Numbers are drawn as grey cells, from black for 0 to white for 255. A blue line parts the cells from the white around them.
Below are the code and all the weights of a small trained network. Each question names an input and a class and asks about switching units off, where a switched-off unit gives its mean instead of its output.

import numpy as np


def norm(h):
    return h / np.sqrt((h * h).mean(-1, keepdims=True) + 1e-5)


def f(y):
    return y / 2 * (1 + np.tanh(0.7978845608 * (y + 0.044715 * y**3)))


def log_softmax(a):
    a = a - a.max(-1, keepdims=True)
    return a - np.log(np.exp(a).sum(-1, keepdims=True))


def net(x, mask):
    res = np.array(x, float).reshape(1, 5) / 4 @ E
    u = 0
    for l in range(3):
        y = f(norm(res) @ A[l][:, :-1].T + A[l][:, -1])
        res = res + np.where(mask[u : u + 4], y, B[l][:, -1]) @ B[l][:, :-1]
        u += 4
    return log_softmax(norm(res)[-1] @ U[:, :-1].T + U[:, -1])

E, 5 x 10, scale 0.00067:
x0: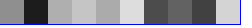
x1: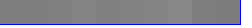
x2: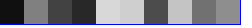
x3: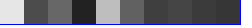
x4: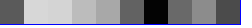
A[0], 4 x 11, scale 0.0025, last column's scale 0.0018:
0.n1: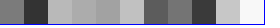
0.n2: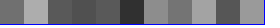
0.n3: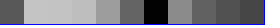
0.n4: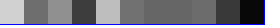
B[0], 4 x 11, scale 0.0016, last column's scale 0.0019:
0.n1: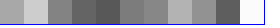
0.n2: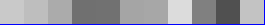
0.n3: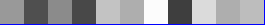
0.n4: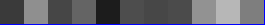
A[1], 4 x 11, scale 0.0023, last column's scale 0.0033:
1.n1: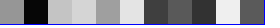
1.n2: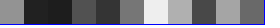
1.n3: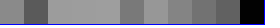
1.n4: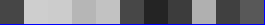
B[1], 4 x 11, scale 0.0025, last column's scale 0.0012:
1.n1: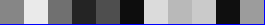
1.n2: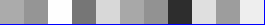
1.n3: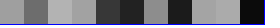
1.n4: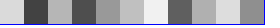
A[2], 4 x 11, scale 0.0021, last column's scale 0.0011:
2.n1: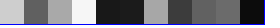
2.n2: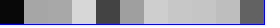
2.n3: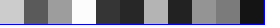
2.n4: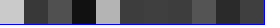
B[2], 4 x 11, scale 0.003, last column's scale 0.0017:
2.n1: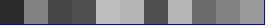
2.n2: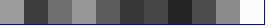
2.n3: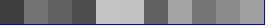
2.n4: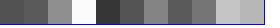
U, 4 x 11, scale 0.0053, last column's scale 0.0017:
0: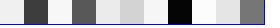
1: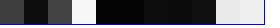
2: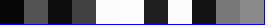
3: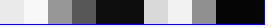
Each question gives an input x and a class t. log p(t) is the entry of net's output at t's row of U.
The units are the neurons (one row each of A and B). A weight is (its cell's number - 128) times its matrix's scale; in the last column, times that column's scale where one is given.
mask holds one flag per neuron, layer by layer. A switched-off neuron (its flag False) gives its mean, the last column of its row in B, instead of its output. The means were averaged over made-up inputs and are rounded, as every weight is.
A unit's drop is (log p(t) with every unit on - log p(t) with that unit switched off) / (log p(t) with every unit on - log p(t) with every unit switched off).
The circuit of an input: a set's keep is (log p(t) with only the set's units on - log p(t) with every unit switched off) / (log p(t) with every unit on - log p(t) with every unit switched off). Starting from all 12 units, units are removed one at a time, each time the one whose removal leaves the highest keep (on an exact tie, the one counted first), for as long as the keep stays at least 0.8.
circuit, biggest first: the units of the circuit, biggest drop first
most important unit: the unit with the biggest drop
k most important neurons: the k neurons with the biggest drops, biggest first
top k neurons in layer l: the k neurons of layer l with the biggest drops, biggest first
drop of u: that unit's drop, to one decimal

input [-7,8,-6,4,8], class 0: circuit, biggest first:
(1.n4)
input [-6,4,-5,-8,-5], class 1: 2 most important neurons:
(2.n2, 1.n1)
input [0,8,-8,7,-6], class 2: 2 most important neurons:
(2.n3, 2.n1)
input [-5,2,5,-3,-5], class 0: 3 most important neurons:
(1.n2, 0.n1, 2.n1)
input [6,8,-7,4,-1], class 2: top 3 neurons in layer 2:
(2.n1, 2.n3, 2.n2)
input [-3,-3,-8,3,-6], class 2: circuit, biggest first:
(2.n1, 2.n3)
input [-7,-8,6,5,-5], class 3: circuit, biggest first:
(2.n3, 2.n1)
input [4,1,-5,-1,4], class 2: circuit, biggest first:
(1.n2, 2.n1)
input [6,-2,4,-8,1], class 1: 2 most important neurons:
(2.n2, 0.n1)
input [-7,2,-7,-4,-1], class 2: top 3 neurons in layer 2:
(2.n1, 2.n3, 2.n4)
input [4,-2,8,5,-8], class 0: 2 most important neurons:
(1.n2, 2.n1)
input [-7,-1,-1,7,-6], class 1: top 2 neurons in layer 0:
(0.n3, 0.n1)
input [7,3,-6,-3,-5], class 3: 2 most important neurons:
(1.n1, 0.n3)
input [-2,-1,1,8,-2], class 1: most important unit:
2.n4
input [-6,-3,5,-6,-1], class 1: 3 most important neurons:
(2.n2, 1.n1, 0.n1)
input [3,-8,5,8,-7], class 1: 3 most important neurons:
(2.n4, 0.n3, 1.n4)
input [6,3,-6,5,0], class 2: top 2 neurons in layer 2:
(2.n1, 2.n2)
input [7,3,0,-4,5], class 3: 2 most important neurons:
(1.n1, 1.n2)
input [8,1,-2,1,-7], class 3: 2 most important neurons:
(1.n1, 0.n3)
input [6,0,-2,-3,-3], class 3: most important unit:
1.n1
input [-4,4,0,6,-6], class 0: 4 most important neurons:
(1.n2, 2.n2, 0.n1, 0.n2)
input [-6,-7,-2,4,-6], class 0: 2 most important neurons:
(1.n2, 0.n1)
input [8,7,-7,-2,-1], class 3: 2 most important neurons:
(1.n1, 0.n2)
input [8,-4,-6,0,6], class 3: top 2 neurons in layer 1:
(1.n1, 1.n2)
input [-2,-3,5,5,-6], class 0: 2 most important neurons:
(1.n2, 2.n2)
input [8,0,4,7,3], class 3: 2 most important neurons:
(1.n1, 2.n2)
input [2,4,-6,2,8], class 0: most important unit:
1.n4
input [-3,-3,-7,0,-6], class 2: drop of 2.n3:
0.5
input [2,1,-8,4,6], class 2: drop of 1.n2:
0.8
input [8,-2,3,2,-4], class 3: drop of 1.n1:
0.4
